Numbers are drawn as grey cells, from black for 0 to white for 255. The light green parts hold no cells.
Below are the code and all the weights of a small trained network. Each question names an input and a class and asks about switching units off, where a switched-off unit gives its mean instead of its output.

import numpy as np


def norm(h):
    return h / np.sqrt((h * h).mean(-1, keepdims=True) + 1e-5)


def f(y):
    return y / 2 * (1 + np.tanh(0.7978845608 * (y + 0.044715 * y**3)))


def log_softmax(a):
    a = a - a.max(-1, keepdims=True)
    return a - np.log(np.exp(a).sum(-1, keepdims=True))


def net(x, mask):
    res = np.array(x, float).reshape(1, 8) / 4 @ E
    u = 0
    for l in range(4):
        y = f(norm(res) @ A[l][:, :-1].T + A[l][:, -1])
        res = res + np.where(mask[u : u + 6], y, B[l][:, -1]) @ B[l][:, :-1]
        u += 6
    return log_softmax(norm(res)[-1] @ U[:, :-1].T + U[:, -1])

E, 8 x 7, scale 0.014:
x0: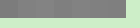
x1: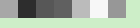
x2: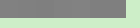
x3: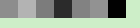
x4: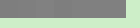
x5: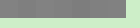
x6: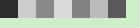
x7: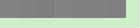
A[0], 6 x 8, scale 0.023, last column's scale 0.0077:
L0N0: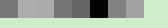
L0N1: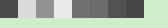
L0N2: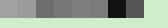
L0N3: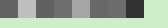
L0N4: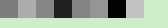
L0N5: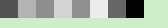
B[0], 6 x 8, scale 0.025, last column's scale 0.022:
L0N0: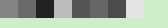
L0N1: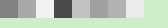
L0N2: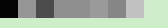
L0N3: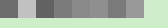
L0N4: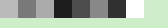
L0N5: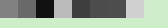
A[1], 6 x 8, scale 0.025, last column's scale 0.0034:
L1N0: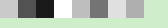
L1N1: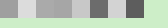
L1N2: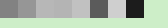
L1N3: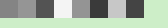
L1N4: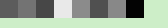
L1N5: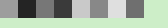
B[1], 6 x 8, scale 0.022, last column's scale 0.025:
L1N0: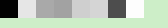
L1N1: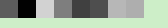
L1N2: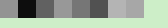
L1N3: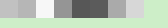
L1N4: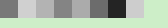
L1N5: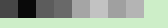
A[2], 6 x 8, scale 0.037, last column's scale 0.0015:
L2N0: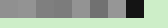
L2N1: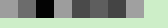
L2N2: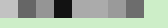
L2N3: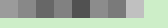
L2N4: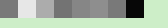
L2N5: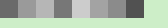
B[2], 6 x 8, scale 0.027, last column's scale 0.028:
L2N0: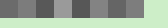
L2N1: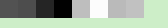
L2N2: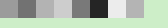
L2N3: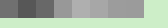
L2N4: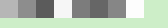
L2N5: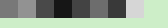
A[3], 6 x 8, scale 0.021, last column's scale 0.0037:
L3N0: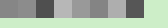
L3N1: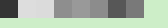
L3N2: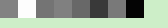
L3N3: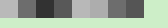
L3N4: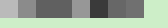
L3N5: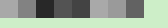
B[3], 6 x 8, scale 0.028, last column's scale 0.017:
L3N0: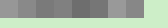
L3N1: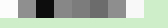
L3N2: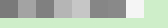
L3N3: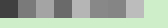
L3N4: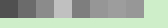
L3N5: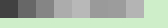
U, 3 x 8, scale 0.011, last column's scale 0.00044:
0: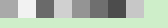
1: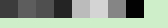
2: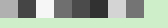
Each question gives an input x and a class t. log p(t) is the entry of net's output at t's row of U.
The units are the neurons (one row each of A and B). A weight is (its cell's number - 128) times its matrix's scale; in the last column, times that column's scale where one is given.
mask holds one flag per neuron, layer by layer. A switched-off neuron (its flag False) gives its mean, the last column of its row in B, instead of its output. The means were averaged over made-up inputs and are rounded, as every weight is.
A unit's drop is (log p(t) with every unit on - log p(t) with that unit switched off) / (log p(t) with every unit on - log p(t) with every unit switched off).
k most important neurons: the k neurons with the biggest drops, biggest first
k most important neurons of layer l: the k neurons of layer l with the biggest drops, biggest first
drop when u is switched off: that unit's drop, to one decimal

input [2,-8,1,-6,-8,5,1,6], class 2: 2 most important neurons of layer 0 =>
[L0N1 L0N5]
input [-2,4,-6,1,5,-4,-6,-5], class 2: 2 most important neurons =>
[L0N0 L0N5]
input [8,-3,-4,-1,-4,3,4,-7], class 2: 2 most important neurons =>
[L0N1 L0N4]
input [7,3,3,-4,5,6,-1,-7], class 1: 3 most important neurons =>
[L0N4 L0N5 L0N0]
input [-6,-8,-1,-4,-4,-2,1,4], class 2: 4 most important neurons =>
[L0N1 L0N5 L0N4 L1N1]
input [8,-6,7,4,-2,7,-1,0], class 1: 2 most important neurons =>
[L0N0 L1N0]
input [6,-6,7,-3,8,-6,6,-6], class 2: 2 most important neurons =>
[L0N1 L0N4]
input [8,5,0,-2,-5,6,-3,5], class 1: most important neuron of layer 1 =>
[L1N5]
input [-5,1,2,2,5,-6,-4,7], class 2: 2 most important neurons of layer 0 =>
[L0N0 L0N5]
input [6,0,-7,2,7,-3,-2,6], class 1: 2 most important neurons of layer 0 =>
[L0N1 L0N2]
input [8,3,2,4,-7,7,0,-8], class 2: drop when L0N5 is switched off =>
0.7
